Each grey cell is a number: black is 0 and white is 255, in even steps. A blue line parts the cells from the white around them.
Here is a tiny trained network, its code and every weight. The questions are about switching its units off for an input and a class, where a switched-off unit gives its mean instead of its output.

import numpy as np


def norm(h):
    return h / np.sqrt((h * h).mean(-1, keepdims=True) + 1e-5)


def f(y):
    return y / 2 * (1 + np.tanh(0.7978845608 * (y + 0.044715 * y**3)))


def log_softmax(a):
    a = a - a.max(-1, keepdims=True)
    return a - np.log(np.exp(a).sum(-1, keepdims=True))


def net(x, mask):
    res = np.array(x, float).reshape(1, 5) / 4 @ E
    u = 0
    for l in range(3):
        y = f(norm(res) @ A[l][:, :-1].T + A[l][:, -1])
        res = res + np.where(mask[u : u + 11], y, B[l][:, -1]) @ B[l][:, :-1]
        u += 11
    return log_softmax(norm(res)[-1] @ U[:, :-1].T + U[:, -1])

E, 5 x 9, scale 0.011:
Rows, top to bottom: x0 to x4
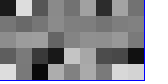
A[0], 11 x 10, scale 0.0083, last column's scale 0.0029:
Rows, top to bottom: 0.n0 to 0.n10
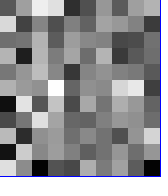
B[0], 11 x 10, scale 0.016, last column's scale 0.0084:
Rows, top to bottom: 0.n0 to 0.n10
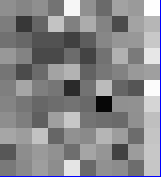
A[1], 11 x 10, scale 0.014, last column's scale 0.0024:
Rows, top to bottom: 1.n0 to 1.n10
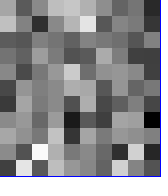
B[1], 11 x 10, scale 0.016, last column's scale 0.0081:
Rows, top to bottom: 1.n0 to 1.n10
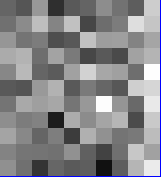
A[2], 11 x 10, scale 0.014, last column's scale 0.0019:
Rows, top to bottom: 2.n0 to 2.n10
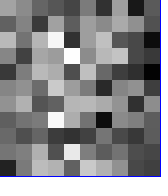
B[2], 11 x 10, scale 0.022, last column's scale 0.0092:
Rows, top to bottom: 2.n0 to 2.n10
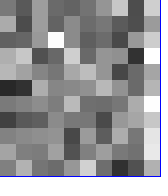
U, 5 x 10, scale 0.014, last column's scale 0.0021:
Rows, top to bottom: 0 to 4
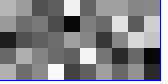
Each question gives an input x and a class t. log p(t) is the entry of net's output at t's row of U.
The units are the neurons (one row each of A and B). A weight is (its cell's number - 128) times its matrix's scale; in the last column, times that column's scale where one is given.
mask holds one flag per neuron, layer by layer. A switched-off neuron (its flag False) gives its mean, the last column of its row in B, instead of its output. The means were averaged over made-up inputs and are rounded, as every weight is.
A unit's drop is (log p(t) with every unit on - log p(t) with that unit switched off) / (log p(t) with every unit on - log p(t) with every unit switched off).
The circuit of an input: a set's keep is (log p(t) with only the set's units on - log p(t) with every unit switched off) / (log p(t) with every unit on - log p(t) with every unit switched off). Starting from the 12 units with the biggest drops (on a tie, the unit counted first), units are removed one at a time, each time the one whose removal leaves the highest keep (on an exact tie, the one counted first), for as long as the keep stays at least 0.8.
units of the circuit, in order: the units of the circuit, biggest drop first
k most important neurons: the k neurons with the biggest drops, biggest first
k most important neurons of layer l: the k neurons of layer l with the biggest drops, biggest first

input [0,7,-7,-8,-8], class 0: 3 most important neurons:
(0.n0 1.n4 0.n6)
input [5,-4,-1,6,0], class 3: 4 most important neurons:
(0.n0 1.n6 0.n9 0.n7)
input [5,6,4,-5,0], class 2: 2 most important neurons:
(0.n0 0.n7)
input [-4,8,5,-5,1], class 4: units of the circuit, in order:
(0.n5)
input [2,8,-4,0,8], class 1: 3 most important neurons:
(0.n0 0.n5 0.n7)
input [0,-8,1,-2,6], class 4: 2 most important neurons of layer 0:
(0.n5 0.n3)
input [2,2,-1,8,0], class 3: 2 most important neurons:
(0.n0 0.n3)
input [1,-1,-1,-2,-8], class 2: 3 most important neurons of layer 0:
(0.n9 0.n8 0.n10)
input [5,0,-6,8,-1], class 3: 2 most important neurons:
(0.n0 1.n6)
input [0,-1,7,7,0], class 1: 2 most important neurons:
(0.n0 1.n6)
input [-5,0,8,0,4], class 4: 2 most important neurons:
(0.n0 0.n5)
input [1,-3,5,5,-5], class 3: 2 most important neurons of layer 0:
(0.n3 0.n9)
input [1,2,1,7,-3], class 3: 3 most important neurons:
(0.n3 1.n10 1.n6)
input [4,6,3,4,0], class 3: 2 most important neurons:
(0.n0 1.n6)
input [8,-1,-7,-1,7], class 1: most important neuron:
(0.n0)
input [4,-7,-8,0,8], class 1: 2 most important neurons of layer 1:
(1.n7 1.n10)
